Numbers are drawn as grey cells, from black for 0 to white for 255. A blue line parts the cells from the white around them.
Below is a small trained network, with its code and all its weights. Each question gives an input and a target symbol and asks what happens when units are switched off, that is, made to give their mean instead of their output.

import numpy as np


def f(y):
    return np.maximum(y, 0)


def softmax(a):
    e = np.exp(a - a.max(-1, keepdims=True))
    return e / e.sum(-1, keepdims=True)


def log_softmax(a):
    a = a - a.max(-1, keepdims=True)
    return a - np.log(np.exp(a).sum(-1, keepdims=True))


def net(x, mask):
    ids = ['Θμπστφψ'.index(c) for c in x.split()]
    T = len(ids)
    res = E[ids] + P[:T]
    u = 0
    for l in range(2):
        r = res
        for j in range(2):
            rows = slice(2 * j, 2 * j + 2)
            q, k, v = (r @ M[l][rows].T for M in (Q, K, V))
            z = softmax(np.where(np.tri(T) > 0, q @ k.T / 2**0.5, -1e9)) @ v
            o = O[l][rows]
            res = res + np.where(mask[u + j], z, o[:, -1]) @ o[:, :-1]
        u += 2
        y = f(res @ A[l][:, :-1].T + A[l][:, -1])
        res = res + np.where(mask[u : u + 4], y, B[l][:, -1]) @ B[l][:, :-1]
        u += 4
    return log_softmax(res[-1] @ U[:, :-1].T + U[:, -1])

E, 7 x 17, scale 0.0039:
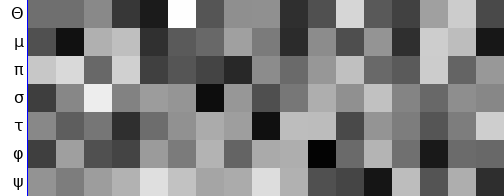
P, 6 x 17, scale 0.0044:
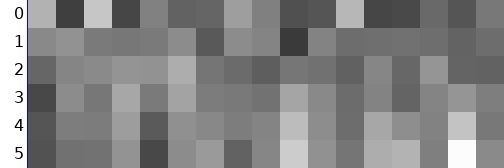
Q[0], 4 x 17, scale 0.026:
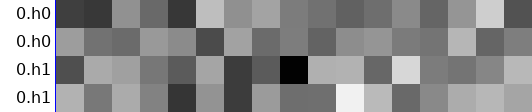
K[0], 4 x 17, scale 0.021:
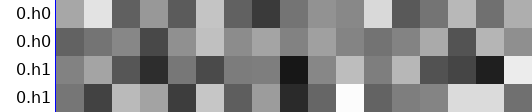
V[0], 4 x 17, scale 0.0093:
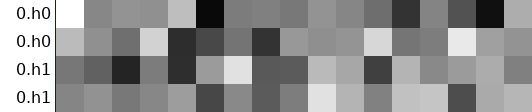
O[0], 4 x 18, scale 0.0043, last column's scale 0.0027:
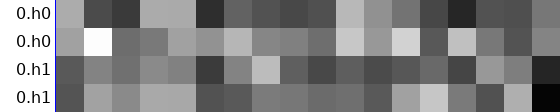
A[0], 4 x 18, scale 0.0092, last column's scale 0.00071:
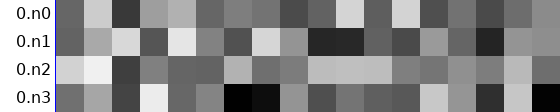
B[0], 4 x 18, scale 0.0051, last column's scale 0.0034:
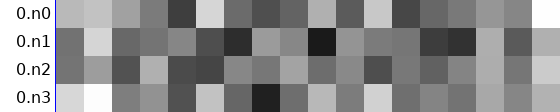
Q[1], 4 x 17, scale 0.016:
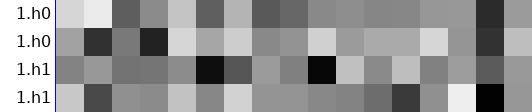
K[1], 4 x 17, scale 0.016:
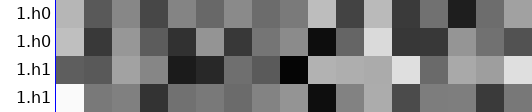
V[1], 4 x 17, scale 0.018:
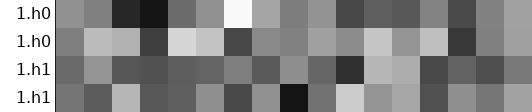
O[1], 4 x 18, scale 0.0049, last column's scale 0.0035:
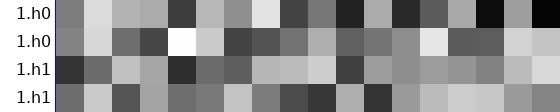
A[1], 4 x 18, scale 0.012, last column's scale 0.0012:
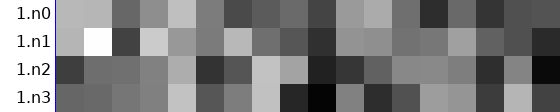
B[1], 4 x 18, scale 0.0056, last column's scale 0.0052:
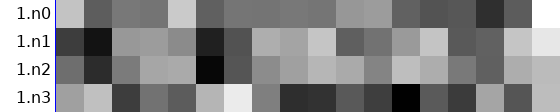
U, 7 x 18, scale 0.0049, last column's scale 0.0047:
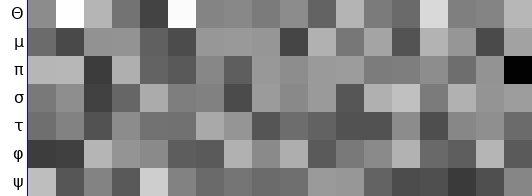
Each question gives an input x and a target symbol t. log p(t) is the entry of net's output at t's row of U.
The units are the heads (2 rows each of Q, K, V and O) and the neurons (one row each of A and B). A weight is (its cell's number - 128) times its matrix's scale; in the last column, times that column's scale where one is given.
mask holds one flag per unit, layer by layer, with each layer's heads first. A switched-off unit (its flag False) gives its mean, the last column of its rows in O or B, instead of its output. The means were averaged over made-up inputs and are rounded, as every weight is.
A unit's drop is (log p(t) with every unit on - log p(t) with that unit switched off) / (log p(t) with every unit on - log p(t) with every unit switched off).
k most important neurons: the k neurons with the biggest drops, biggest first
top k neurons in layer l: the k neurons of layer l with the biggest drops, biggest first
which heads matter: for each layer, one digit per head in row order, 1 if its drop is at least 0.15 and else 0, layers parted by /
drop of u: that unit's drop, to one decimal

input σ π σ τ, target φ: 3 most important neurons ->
[1.n1, 0.n0, 0.n2]
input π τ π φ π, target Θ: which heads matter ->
00 / 11
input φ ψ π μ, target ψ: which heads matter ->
11 / 01
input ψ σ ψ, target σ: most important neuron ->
[0.n1]
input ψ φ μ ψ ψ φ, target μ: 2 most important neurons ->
[0.n0, 0.n1]
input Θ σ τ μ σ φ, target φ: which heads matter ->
01 / 01
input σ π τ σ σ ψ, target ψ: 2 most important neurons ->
[1.n0, 0.n0]
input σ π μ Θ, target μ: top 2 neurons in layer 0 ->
[0.n2, 0.n1]
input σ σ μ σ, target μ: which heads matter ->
11 / 10
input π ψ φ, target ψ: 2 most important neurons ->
[0.n0, 1.n0]
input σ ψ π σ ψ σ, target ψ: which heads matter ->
10 / 01
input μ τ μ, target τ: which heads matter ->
11 / 11
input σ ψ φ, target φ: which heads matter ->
11 / 01
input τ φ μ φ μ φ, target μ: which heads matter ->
00 / 10
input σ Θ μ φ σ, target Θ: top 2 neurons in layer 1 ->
[1.n1, 1.n2]
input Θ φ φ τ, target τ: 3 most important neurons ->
[1.n3, 0.n1, 0.n0]
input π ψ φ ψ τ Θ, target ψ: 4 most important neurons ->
[0.n0, 1.n0, 0.n1, 0.n2]
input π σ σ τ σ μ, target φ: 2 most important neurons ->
[1.n1, 0.n0]
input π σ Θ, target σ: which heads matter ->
00 / 11
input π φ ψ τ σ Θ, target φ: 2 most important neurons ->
[1.n1, 0.n2]
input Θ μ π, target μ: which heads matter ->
01 / 10
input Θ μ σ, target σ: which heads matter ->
00 / 10
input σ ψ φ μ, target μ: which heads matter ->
00 / 10
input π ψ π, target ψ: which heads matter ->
00 / 01
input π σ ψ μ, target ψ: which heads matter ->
10 / 01
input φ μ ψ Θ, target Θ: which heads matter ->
10 / 10
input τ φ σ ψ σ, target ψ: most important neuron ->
[1.n1]
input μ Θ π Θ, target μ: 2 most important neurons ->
[0.n2, 0.n0]
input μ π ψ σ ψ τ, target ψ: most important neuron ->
[0.n0]
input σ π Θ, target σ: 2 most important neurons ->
[0.n3, 0.n0]
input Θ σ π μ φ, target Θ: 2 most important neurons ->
[0.n0, 1.n1]
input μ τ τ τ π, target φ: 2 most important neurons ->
[1.n1, 0.n3]
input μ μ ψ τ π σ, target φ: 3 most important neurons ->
[1.n1, 0.n0, 0.n2]
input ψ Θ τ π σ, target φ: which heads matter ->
10 / 11
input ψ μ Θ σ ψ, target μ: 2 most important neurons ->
[0.n0, 0.n1]
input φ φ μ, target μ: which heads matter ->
10 / 10
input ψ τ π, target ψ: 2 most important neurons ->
[0.n3, 1.n0]
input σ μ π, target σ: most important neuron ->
[0.n3]
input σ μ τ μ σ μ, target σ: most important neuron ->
[0.n2]
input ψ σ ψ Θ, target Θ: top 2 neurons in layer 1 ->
[1.n1, 1.n2]
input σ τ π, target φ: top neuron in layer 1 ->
[1.n1]
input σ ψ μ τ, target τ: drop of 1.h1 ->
0.2
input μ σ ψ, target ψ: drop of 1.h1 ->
1.4
